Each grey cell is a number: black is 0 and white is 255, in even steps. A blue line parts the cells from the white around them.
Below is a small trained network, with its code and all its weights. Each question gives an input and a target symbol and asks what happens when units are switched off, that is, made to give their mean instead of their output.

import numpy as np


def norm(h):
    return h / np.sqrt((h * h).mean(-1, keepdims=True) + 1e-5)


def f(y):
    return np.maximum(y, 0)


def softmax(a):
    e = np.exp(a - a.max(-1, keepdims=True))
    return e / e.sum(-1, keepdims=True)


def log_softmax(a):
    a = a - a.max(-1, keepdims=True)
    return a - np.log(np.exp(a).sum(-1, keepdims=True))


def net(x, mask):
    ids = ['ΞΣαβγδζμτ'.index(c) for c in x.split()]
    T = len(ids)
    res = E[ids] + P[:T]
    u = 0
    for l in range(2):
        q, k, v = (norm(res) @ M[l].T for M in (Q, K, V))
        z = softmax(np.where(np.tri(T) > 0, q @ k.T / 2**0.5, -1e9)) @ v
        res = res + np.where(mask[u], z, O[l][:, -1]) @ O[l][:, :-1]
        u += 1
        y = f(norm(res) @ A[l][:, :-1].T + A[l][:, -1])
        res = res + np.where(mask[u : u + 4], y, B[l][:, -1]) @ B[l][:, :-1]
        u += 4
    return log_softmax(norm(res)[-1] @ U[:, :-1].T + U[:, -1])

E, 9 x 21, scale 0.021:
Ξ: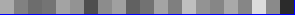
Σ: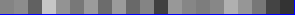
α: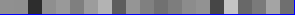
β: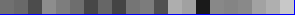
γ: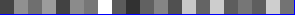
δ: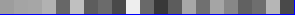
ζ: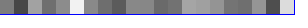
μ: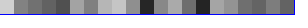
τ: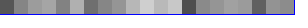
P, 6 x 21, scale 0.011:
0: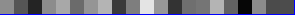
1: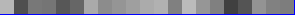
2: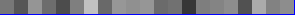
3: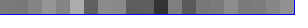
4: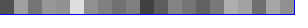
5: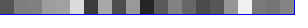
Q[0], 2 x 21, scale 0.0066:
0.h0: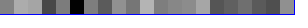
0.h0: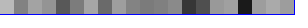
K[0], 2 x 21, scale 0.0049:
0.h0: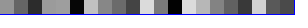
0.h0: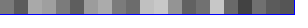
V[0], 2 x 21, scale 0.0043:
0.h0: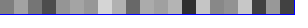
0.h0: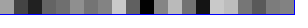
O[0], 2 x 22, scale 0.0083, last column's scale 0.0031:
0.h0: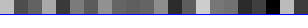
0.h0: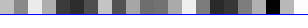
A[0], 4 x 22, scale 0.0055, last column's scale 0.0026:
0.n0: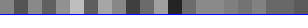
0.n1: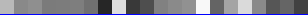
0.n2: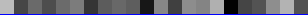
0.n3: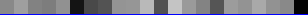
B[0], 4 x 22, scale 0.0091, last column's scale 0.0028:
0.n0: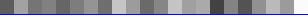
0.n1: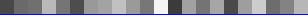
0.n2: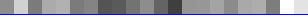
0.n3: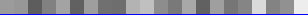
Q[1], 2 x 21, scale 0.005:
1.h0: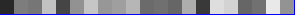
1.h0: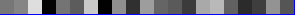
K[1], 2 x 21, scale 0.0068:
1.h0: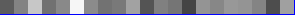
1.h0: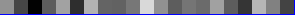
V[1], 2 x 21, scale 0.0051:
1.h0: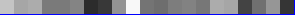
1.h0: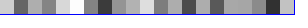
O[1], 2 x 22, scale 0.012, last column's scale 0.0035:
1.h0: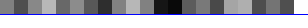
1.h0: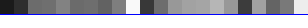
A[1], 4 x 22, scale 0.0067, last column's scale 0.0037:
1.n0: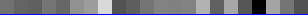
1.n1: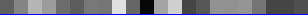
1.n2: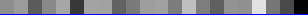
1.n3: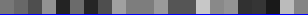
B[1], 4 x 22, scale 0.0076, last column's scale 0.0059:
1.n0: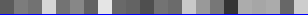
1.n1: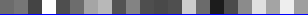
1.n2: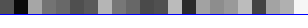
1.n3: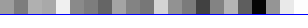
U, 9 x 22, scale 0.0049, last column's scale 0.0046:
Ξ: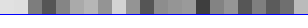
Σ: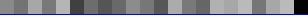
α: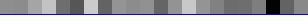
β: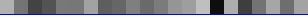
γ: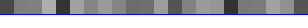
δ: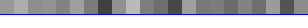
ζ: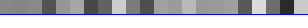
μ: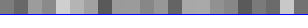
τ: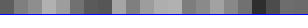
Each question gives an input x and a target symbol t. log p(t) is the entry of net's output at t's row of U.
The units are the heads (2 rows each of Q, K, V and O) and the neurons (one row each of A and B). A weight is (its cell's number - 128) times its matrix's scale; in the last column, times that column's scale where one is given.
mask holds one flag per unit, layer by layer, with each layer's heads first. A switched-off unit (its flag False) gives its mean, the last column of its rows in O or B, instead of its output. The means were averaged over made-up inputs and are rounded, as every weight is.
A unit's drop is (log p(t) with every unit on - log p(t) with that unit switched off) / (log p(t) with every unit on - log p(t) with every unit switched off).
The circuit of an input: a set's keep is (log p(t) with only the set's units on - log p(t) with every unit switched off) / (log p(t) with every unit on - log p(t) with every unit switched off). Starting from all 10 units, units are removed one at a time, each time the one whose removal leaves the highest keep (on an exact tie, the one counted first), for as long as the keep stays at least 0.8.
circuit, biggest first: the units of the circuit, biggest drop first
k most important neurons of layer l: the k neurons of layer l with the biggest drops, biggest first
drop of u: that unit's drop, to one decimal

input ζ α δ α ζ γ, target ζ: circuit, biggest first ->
[1.h0]
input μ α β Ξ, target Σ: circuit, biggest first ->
[1.n2; 0.h0]
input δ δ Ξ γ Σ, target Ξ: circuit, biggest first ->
[1.h0; 0.n1]
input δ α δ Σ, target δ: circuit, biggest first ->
[1.h0; 0.h0]
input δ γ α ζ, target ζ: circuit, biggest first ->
[0.h0; 1.h0]
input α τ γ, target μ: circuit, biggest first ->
[0.h0; 1.n3; 0.n2]
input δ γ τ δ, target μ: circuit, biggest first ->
[0.h0; 1.n3]
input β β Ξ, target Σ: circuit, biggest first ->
[1.n2; 1.h0]
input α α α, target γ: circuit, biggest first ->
[1.n0; 1.h0; 0.h0; 0.n3]
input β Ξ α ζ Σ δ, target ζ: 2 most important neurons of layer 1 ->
[1.n3; 1.n2]
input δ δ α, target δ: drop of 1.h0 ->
0.6
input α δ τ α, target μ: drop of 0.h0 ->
0.6
